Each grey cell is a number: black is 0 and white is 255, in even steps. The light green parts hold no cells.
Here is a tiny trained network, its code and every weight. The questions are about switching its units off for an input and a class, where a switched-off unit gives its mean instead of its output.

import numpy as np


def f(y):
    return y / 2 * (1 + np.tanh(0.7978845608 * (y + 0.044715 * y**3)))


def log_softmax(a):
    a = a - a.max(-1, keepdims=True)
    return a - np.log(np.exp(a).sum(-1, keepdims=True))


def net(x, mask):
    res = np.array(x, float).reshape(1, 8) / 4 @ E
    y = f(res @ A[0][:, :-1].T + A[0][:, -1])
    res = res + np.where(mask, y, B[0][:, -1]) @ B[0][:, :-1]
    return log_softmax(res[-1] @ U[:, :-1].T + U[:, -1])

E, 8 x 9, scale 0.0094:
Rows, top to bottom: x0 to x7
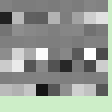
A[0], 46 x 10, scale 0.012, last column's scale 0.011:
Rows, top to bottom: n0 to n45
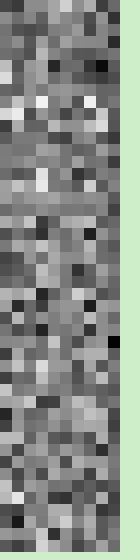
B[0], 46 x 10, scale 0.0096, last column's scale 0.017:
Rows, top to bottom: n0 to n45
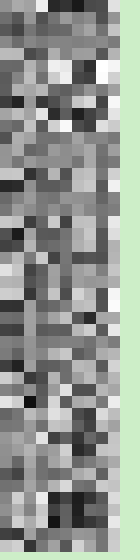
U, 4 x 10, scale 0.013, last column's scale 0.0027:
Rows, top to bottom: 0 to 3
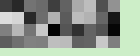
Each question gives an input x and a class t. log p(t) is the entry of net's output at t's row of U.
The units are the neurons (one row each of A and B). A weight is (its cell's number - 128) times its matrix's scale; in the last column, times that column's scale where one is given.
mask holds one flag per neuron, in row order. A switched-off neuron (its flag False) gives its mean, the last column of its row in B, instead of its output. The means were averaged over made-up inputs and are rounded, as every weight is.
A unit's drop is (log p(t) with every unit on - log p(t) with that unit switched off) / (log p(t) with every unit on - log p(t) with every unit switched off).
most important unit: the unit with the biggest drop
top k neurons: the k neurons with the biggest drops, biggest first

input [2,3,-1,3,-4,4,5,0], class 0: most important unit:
n43
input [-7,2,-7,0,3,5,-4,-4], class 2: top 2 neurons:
[n9; n41]
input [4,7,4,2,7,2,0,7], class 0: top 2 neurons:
[n8; n15]
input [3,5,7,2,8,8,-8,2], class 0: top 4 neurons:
[n8; n15; n30; n20]
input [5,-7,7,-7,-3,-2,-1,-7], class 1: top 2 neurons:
[n14; n45]
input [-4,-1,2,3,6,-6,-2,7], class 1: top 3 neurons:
[n33; n18; n24]
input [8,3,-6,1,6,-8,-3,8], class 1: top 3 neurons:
[n18; n33; n24]
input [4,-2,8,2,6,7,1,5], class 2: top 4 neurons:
[n41; n9; n36; n25]
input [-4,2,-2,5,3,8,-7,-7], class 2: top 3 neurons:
[n9; n41; n36]
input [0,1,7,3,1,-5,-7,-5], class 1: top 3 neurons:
[n45; n14; n22]
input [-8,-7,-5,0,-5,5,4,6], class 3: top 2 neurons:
[n5; n6]
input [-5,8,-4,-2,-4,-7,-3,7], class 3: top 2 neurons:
[n34; n10]
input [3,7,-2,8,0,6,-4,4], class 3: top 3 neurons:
[n10; n43; n0]
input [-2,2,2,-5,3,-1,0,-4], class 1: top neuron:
[n25]
